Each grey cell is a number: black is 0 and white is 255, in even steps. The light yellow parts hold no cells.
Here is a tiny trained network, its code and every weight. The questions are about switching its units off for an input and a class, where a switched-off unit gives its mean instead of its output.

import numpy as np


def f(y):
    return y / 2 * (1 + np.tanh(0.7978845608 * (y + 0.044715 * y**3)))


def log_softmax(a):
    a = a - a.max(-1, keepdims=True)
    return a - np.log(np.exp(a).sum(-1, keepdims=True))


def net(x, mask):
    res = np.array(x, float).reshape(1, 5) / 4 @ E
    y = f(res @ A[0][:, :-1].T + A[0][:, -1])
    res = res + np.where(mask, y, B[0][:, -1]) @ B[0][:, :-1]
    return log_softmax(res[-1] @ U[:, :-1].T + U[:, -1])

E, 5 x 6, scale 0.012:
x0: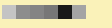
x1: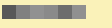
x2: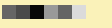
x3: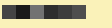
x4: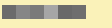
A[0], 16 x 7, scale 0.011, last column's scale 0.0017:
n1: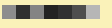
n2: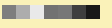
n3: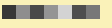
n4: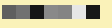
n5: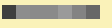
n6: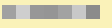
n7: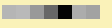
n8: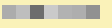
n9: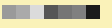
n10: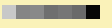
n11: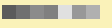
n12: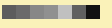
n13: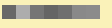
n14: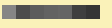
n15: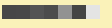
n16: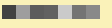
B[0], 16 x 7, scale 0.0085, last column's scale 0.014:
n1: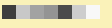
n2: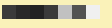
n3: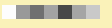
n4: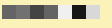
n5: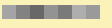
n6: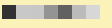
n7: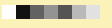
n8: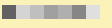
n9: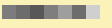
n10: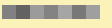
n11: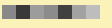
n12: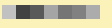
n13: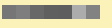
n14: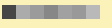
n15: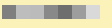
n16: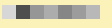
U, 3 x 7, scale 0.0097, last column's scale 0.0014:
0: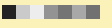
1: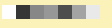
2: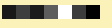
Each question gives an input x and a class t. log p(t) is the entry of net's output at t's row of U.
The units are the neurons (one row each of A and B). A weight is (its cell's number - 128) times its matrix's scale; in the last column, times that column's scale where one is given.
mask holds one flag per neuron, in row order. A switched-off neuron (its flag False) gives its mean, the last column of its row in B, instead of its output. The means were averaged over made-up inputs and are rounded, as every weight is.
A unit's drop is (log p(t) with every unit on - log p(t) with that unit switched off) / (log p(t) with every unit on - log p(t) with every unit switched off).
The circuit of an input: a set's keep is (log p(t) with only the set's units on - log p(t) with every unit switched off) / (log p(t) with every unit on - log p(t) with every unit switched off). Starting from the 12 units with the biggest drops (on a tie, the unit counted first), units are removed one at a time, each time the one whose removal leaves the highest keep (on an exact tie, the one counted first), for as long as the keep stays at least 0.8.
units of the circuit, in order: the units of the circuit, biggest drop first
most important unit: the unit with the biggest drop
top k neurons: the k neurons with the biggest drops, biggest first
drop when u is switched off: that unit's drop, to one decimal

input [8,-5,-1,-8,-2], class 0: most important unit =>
n6
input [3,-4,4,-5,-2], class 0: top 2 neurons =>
n2, n6
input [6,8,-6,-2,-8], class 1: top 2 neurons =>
n7, n4
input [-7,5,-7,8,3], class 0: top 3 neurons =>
n15, n1, n7
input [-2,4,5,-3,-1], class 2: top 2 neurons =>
n4, n1
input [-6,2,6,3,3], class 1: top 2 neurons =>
n3, n2
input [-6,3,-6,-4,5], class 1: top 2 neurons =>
n3, n4
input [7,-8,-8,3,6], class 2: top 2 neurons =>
n2, n3
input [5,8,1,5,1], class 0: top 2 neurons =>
n1, n3
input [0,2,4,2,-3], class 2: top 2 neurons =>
n4, n6
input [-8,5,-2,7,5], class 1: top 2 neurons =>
n3, n12
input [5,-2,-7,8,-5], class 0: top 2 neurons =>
n1, n4
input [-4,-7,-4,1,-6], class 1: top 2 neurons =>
n4, n16
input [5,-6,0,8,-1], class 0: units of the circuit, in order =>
n1
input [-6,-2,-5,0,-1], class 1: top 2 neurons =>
n3, n4
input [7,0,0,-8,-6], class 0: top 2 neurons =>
n6, n8
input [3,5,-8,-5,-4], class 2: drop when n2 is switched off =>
0.8
